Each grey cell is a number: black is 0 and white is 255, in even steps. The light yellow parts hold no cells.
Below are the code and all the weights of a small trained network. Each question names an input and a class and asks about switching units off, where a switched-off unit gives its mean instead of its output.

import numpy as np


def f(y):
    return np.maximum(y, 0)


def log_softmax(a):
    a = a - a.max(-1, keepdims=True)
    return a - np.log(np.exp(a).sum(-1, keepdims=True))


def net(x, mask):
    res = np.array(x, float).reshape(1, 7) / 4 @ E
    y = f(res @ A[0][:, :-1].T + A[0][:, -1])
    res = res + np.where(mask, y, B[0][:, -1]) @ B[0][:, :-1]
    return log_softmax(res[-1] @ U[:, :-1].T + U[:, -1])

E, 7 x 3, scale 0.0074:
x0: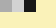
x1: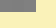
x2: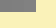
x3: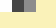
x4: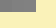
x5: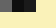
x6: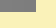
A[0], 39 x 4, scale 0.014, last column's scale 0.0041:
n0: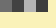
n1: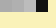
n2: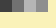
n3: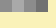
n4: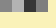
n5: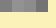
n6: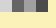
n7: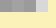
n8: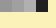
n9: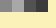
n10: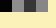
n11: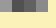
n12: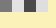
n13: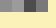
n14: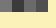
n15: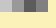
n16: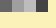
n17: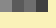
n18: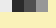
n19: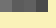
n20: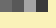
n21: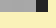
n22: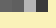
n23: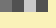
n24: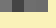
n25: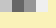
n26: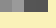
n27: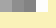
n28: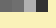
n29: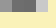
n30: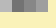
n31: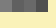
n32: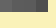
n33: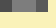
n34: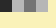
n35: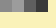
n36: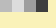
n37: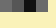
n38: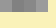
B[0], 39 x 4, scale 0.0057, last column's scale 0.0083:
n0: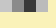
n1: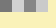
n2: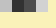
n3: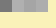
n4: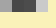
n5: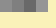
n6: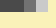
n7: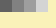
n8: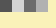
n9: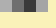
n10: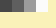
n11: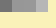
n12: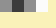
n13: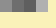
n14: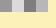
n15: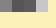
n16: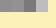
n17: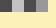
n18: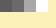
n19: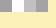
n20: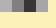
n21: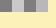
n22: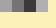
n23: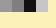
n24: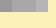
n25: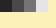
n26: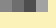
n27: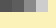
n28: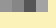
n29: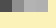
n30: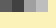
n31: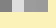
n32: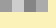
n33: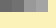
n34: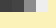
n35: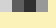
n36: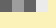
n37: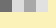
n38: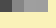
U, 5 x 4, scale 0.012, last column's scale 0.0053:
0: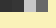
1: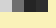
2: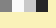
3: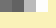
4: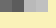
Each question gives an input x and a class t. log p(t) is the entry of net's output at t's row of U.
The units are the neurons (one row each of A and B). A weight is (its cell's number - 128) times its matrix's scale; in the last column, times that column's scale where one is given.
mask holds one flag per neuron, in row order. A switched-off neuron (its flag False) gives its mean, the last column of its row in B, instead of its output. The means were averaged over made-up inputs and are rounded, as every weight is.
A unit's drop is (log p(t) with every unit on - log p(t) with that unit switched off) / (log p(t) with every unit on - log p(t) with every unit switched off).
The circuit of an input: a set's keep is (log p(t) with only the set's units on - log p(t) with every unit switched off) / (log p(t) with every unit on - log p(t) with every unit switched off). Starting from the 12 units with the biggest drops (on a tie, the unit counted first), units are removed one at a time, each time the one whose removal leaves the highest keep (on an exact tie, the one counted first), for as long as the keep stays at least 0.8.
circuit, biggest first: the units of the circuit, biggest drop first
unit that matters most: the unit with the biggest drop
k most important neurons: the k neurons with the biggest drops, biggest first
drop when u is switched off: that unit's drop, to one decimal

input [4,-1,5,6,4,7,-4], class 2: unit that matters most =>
n37
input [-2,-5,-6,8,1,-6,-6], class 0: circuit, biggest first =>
(n25 n6)
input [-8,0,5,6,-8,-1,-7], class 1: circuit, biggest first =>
(n23 n0)
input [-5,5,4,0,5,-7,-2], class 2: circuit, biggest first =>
(n1 n8)
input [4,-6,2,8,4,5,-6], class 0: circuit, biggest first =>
(n18 n25)
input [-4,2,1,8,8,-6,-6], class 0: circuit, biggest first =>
(n25 n6)
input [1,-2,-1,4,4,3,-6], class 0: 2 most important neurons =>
(n18 n25)
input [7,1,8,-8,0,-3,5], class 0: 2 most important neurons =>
(n34 n10)
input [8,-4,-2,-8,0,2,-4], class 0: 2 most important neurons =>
(n10 n34)
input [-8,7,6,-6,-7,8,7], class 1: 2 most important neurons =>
(n2 n0)
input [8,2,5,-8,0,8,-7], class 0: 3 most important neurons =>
(n10 n34 n12)
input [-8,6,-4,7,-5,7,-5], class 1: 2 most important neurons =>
(n0 n23)
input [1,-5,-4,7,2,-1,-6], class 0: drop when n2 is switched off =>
0.0
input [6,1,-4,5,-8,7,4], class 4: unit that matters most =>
n18
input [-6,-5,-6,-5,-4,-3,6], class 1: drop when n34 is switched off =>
-0.1
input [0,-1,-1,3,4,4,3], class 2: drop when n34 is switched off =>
0.2
